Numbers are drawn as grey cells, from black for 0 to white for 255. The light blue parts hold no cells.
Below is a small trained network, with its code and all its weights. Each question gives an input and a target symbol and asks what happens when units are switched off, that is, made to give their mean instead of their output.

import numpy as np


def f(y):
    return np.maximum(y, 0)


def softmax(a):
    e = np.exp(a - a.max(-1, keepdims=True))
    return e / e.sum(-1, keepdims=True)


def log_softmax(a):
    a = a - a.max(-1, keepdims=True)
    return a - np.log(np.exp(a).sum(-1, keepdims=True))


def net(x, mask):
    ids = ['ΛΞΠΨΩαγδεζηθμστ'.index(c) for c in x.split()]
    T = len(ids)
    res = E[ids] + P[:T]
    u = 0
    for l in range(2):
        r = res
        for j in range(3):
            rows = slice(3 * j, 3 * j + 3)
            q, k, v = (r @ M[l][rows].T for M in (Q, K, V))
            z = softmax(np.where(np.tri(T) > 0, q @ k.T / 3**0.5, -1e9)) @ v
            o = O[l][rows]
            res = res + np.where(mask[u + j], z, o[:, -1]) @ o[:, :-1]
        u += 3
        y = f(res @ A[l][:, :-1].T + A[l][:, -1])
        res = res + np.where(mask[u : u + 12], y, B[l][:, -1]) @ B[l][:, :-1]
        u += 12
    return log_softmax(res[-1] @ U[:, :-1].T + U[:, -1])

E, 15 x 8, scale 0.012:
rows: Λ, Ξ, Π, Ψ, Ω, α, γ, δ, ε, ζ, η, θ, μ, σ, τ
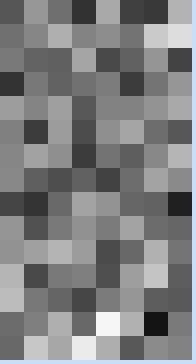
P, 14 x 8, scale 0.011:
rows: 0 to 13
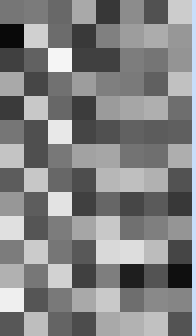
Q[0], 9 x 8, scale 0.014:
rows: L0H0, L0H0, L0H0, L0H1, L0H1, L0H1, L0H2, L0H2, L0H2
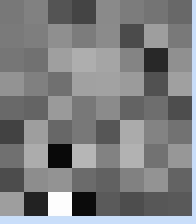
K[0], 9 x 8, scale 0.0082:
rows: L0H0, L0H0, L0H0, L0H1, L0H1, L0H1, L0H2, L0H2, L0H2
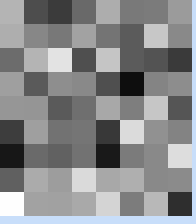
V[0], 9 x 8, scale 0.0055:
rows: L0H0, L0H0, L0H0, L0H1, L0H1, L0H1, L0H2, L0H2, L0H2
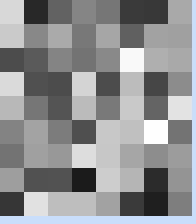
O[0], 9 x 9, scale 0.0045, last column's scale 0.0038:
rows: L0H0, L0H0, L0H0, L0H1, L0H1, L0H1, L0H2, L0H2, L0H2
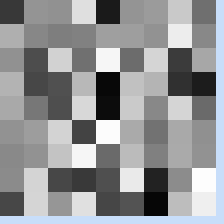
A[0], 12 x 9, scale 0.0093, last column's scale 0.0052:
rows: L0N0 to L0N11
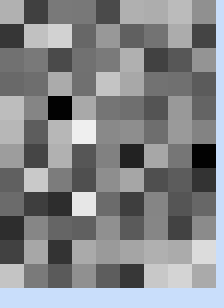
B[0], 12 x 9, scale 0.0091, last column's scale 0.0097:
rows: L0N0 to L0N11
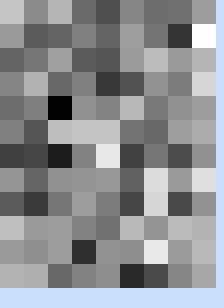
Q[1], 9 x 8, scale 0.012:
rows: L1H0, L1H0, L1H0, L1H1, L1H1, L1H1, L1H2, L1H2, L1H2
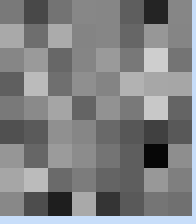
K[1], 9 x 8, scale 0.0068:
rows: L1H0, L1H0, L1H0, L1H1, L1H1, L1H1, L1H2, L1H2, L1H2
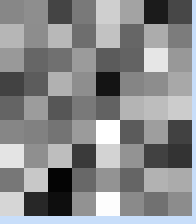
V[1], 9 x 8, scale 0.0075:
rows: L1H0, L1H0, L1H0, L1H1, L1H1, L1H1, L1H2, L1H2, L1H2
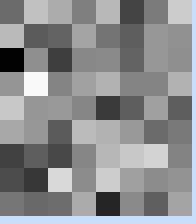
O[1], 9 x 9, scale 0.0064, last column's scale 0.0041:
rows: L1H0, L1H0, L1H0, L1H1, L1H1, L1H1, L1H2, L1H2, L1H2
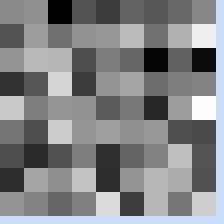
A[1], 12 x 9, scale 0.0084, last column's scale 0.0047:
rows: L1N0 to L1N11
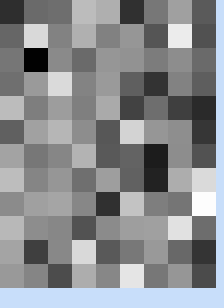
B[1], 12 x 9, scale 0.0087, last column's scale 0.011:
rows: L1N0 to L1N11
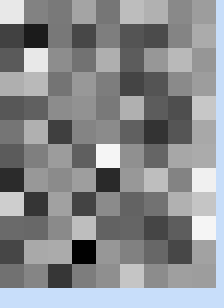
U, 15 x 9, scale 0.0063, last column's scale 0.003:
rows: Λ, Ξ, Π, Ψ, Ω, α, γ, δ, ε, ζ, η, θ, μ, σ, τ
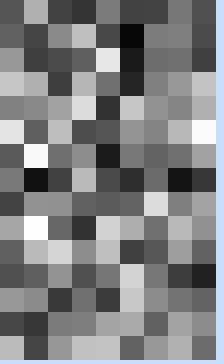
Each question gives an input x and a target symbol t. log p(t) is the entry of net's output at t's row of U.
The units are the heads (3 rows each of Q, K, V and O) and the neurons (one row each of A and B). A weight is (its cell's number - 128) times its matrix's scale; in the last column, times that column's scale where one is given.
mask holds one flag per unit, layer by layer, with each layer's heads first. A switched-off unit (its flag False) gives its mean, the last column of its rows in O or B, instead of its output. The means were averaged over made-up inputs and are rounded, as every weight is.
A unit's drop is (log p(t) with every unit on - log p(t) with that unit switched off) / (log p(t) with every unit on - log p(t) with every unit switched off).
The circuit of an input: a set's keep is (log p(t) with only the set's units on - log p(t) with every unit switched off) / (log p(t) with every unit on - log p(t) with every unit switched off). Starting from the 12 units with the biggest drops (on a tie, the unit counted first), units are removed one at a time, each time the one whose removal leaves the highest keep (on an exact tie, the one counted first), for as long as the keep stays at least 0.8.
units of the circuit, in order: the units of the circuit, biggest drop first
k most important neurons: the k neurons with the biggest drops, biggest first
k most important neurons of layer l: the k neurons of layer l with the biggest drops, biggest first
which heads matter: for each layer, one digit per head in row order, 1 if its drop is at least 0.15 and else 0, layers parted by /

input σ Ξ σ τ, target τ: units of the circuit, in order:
[L1N0; L0N5]
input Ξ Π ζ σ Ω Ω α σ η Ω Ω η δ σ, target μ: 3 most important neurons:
[L0N5; L0N11; L0N0]
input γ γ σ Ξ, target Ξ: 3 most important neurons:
[L0N1; L0N11; L1N7]
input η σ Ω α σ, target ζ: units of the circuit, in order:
[L0N11; L1H2; L0H1; L0N0]
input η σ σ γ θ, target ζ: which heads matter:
111 / 101
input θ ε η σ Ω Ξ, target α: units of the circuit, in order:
[L0H2; L1N8; L1H2]
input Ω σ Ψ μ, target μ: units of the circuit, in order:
[L0N4; L0H1]
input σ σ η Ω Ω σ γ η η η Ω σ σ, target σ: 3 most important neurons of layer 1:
[L1N1; L1N11; L1N6]
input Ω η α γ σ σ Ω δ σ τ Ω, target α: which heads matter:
010 / 011
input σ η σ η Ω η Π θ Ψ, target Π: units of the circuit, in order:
[L0N6; L0H2]
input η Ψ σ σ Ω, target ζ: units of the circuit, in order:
[L0N1; L0H1; L0N11; L1H2]
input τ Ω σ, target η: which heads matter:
001 / 010
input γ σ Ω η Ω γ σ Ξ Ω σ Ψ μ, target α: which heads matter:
001 / 001
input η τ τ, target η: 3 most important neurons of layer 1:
[L1N10; L1N3; L1N6]
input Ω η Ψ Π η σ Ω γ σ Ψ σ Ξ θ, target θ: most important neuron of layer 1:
[L1N10]
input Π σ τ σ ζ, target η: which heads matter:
011 / 100
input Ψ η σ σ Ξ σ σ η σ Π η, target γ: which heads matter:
111 / 111
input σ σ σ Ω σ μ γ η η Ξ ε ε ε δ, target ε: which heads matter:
011 / 011
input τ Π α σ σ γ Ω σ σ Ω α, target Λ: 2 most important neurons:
[L0N8; L0N5]
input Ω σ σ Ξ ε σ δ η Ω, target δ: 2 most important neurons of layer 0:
[L0N6; L0N10]
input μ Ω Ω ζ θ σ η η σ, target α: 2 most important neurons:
[L1N8; L1N9]
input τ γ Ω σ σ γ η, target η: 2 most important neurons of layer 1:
[L1N6; L1N10]
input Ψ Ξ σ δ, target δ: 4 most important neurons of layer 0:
[L0N11; L0N0; L0N8; L0N4]
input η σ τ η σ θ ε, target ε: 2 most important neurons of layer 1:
[L1N10; L1N2]
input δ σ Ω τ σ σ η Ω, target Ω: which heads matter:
111 / 111
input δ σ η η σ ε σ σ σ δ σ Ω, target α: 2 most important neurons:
[L1N8; L0N1]
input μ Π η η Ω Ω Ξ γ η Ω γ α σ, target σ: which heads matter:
100 / 001
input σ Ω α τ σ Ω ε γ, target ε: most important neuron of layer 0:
[L0N7]
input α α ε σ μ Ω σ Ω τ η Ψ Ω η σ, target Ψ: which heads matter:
010 / 010
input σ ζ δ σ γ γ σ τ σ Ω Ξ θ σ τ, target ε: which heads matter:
011 / 011
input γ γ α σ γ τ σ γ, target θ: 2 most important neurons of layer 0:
[L0N1; L0N11]
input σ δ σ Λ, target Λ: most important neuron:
[L0N7]
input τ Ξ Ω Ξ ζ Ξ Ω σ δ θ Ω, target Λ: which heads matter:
011 / 101
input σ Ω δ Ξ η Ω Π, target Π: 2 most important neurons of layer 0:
[L0N8; L0N11]
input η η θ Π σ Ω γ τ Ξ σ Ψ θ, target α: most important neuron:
[L1N8]
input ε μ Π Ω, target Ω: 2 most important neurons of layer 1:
[L1N7; L1N4]
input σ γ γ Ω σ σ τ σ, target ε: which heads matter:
010 / 011
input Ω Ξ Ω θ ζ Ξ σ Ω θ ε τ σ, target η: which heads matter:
001 / 001
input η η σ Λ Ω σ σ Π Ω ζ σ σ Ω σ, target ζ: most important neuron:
[L0N1]
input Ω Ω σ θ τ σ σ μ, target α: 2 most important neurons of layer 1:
[L1N8; L1N7]
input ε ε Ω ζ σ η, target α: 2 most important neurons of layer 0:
[L0N1; L0N5]
